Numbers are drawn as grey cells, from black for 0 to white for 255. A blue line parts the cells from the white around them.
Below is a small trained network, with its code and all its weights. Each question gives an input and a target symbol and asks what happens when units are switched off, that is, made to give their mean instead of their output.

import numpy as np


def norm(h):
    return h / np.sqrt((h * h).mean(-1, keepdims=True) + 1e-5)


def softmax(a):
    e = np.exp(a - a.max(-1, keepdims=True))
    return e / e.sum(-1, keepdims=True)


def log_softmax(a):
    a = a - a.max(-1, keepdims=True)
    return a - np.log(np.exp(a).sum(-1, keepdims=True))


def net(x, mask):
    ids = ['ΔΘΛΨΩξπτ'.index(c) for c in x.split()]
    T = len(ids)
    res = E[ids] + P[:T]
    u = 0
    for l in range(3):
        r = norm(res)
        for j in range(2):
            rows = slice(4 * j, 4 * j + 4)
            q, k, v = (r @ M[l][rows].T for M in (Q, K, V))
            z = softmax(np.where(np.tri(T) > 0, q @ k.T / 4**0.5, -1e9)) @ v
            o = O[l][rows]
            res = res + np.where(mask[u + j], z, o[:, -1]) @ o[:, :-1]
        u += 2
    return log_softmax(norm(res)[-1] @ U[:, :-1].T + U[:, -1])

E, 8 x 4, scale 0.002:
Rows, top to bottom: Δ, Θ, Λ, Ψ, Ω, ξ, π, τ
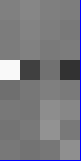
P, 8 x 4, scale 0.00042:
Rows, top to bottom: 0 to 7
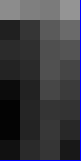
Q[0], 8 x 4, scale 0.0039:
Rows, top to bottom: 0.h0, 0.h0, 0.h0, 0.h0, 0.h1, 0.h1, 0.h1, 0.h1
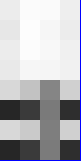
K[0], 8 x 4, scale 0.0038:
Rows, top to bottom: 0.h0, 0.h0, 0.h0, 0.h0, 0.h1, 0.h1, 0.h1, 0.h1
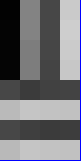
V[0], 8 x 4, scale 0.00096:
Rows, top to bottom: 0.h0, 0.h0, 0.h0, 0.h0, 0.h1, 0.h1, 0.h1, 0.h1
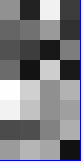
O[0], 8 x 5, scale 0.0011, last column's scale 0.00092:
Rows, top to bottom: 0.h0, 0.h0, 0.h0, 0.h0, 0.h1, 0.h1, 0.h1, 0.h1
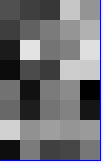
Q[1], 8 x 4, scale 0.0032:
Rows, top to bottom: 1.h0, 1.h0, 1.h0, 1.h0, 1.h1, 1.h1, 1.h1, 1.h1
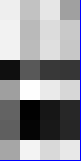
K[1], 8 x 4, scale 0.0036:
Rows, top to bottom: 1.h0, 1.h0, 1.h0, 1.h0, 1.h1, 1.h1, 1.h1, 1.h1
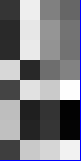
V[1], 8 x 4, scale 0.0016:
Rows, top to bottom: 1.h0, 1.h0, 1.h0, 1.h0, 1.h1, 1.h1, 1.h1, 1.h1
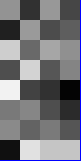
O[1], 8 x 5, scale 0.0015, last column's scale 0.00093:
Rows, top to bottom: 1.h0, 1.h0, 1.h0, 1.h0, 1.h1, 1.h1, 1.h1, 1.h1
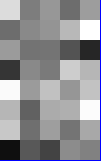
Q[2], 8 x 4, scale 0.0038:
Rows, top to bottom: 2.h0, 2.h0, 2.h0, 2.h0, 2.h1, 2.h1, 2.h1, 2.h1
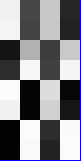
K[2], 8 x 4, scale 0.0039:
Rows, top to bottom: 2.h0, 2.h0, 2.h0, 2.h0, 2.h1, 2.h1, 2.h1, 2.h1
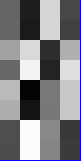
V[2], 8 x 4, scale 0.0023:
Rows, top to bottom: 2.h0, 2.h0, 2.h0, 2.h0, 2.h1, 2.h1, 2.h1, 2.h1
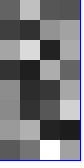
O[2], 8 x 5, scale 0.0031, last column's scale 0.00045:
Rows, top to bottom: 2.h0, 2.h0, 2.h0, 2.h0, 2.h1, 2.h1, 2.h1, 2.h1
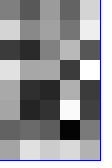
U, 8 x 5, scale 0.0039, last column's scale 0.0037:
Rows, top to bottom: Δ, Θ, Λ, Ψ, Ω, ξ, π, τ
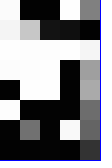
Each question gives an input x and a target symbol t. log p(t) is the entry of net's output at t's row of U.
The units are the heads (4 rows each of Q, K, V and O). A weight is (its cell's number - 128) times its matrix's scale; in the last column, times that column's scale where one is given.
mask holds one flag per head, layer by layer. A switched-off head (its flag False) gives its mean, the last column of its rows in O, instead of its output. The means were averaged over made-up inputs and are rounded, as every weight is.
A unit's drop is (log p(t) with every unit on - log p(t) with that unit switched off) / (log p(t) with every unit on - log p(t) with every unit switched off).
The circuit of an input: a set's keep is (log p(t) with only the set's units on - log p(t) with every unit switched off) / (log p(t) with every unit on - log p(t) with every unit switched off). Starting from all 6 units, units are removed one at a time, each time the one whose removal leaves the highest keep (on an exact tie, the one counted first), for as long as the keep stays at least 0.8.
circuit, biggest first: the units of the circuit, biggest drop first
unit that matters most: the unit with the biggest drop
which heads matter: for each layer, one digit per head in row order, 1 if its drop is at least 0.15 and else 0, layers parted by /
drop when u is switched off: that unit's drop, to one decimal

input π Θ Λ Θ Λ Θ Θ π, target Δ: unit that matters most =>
2.h1
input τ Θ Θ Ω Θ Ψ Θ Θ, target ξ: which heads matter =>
00 / 10 / 01
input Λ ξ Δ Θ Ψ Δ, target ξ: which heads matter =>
00 / 11 / 01
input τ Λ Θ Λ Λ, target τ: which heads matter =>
11 / 11 / 01
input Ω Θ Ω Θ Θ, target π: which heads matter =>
01 / 11 / 01
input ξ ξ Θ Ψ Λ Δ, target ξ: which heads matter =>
10 / 10 / 01
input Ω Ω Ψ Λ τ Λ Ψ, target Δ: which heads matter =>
10 / 01 / 11
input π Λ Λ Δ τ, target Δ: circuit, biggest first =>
[2.h1 0.h0]
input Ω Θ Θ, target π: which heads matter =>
00 / 11 / 01
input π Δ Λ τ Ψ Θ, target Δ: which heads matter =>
10 / 00 / 01
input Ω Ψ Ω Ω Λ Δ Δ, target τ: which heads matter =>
10 / 11 / 11
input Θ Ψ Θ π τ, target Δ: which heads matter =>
10 / 10 / 01
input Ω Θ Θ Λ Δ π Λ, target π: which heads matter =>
01 / 11 / 01
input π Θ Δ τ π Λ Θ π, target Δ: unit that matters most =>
2.h1
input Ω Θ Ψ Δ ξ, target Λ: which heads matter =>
10 / 01 / 01
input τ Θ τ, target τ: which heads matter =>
11 / 11 / 01
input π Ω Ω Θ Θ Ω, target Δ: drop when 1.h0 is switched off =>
0.1
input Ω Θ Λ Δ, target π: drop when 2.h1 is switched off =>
0.2
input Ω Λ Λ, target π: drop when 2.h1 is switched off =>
0.2
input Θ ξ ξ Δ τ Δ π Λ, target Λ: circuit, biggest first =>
[2.h1]
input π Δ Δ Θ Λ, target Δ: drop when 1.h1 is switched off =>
0.1
